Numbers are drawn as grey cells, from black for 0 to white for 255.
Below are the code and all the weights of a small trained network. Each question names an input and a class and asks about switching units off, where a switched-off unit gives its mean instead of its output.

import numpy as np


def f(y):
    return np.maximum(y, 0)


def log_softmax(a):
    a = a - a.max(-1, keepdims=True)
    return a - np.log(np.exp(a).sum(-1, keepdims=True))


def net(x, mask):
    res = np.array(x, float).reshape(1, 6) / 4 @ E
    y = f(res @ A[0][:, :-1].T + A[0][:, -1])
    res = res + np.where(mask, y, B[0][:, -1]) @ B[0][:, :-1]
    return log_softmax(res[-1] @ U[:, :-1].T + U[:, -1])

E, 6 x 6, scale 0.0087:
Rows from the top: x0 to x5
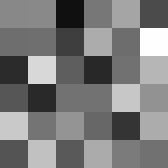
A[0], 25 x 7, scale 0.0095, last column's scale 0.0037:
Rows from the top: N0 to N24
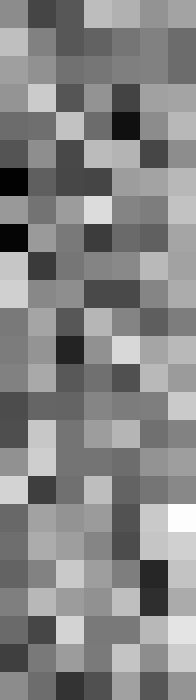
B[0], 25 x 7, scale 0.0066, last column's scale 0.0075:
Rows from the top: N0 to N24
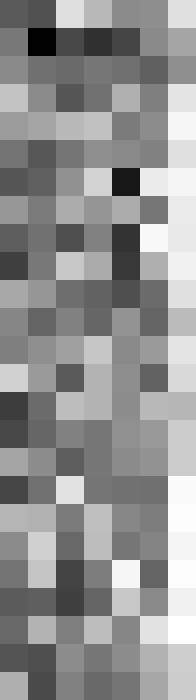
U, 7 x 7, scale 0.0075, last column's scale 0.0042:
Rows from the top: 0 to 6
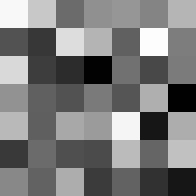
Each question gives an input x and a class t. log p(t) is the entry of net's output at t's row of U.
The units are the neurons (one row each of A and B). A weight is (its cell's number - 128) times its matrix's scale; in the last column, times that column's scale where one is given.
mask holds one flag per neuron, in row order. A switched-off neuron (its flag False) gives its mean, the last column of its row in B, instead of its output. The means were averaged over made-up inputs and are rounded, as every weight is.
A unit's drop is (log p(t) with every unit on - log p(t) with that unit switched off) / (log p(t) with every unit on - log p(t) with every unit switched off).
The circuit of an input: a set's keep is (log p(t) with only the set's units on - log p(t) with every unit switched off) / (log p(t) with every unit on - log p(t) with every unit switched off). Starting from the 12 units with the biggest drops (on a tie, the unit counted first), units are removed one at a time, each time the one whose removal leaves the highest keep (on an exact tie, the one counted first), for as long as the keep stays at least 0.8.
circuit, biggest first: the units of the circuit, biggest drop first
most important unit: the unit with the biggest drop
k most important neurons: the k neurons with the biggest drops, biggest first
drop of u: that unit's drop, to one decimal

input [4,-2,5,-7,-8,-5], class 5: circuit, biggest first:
(N21 N4)
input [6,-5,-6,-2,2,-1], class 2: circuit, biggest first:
(N1 N4 N22)
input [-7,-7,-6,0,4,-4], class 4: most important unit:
N20
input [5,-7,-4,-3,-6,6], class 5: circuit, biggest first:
(N21 N15)
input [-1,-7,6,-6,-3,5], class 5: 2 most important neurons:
(N21 N15)
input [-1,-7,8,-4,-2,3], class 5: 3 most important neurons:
(N21 N15 N20)
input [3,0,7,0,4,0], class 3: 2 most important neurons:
(N8 N6)
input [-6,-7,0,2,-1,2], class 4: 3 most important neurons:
(N20 N6 N9)
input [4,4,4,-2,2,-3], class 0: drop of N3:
0.1
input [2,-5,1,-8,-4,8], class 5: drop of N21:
0.1
